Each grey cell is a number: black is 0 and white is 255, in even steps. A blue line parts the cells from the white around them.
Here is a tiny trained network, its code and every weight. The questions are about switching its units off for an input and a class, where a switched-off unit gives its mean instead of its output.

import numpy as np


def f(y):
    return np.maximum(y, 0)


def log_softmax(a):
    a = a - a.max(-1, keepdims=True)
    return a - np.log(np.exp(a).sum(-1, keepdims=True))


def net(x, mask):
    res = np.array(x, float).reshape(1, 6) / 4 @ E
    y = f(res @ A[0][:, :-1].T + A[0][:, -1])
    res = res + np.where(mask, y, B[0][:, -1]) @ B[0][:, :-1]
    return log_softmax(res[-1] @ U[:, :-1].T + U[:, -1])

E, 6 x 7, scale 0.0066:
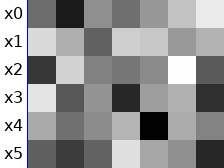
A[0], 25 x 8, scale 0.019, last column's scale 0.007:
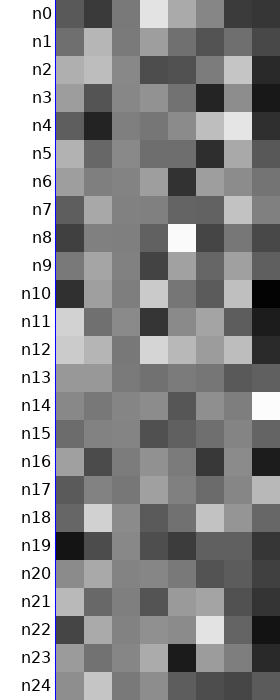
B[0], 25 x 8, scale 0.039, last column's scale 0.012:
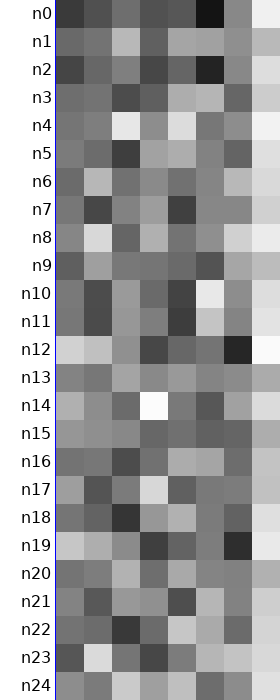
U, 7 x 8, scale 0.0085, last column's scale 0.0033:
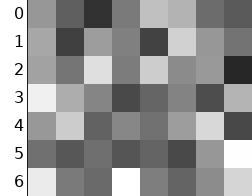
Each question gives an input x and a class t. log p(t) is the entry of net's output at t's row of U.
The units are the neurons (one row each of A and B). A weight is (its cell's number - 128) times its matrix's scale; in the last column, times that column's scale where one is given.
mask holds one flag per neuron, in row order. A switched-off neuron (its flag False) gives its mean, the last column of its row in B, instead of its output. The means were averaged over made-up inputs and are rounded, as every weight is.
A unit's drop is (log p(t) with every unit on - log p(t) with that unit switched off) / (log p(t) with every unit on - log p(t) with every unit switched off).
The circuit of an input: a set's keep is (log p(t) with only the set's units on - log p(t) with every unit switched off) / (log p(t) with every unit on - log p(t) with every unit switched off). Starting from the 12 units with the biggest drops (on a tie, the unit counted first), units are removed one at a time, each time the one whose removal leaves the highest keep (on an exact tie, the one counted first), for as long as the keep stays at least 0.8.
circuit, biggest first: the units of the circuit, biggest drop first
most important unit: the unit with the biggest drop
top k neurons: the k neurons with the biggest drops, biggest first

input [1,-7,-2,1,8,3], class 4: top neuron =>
n23
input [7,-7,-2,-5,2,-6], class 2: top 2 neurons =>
n4; n12
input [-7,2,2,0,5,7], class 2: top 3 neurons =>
n24; n2; n1
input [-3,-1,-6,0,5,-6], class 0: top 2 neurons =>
n5; n0
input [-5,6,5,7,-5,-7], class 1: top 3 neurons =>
n11; n21; n0
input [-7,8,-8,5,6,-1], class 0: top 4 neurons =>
n5; n3; n16; n19
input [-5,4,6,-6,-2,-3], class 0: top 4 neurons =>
n18; n22; n11; n21
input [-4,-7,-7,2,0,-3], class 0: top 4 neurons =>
n5; n12; n3; n16
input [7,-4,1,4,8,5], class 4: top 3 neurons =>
n23; n6; n24
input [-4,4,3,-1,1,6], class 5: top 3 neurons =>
n0; n4; n19
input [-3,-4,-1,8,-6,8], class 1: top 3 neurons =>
n21; n11; n2
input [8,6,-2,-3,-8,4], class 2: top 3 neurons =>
n4; n23; n6
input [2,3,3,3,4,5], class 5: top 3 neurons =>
n0; n8; n19
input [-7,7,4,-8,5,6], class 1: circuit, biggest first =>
n10
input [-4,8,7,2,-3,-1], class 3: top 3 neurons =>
n12; n5; n3
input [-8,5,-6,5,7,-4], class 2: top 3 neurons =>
n24; n8; n20
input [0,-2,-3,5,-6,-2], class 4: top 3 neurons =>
n8; n10; n9
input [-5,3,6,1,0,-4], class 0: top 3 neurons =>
n18; n4; n22
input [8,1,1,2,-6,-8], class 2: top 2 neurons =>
n4; n0
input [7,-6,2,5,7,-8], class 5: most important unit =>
n2
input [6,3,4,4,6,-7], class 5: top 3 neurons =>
n2; n8; n24
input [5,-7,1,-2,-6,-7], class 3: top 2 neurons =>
n19; n0
